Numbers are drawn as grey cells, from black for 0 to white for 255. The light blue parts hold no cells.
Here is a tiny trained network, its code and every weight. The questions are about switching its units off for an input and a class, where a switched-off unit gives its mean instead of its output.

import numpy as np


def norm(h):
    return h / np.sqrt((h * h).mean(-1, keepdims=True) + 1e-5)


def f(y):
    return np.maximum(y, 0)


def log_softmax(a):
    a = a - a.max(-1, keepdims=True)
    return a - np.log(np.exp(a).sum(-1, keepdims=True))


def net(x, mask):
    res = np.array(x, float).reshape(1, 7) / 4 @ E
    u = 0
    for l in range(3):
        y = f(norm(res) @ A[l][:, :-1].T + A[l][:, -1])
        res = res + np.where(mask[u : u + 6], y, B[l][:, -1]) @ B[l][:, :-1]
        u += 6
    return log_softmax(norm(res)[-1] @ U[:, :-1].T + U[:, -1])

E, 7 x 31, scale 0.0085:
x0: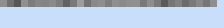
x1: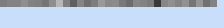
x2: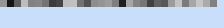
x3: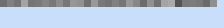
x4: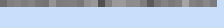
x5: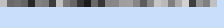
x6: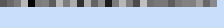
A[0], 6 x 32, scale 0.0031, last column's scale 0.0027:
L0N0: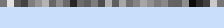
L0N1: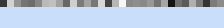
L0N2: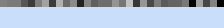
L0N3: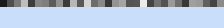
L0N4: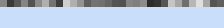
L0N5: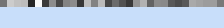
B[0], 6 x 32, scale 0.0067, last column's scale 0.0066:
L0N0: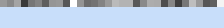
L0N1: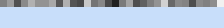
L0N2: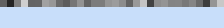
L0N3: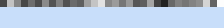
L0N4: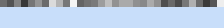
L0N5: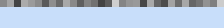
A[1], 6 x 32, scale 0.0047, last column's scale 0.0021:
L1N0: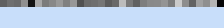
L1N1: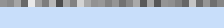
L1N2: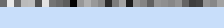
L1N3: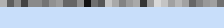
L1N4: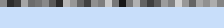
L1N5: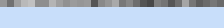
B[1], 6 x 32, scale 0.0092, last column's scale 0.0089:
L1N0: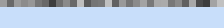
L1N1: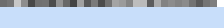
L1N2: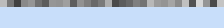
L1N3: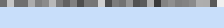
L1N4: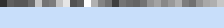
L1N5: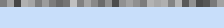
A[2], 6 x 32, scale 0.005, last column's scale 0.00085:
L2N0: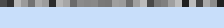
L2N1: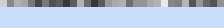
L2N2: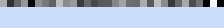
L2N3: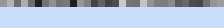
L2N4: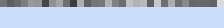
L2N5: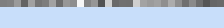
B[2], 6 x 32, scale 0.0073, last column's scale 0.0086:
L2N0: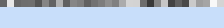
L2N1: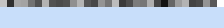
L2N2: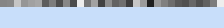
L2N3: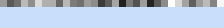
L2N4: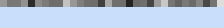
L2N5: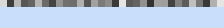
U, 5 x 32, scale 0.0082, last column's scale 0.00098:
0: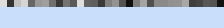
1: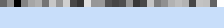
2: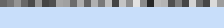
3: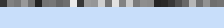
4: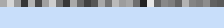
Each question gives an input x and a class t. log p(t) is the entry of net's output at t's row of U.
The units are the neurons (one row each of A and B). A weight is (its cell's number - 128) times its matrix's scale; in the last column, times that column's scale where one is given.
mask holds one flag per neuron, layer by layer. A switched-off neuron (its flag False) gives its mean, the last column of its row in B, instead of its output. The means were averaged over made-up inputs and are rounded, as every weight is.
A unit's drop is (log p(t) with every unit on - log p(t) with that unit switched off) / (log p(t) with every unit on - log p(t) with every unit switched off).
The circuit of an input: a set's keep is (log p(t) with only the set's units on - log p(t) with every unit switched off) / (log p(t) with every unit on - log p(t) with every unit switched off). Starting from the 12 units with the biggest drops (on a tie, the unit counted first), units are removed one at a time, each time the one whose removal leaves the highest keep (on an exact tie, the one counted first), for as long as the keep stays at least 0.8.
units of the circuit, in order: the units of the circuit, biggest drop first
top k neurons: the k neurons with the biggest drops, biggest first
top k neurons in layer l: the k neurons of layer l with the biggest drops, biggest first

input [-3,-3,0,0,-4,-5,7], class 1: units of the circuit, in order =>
L0N1
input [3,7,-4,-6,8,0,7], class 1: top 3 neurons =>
L0N3, L1N1, L0N1
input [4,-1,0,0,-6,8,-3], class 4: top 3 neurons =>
L1N3, L0N0, L2N3
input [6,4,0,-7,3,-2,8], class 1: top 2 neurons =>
L0N3, L0N1
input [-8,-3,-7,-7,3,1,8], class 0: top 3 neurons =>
L1N3, L1N0, L1N4
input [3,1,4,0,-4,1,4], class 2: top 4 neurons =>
L1N3, L0N2, L0N0, L2N1
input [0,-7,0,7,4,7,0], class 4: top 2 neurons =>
L1N3, L1N1
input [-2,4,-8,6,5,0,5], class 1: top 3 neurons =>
L1N1, L0N1, L0N3
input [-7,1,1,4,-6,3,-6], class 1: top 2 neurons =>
L1N3, L1N4
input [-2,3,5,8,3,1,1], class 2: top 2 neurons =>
L1N3, L0N0
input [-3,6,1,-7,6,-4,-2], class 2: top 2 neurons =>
L2N0, L1N2
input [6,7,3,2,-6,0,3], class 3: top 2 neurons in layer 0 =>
L0N3, L0N4
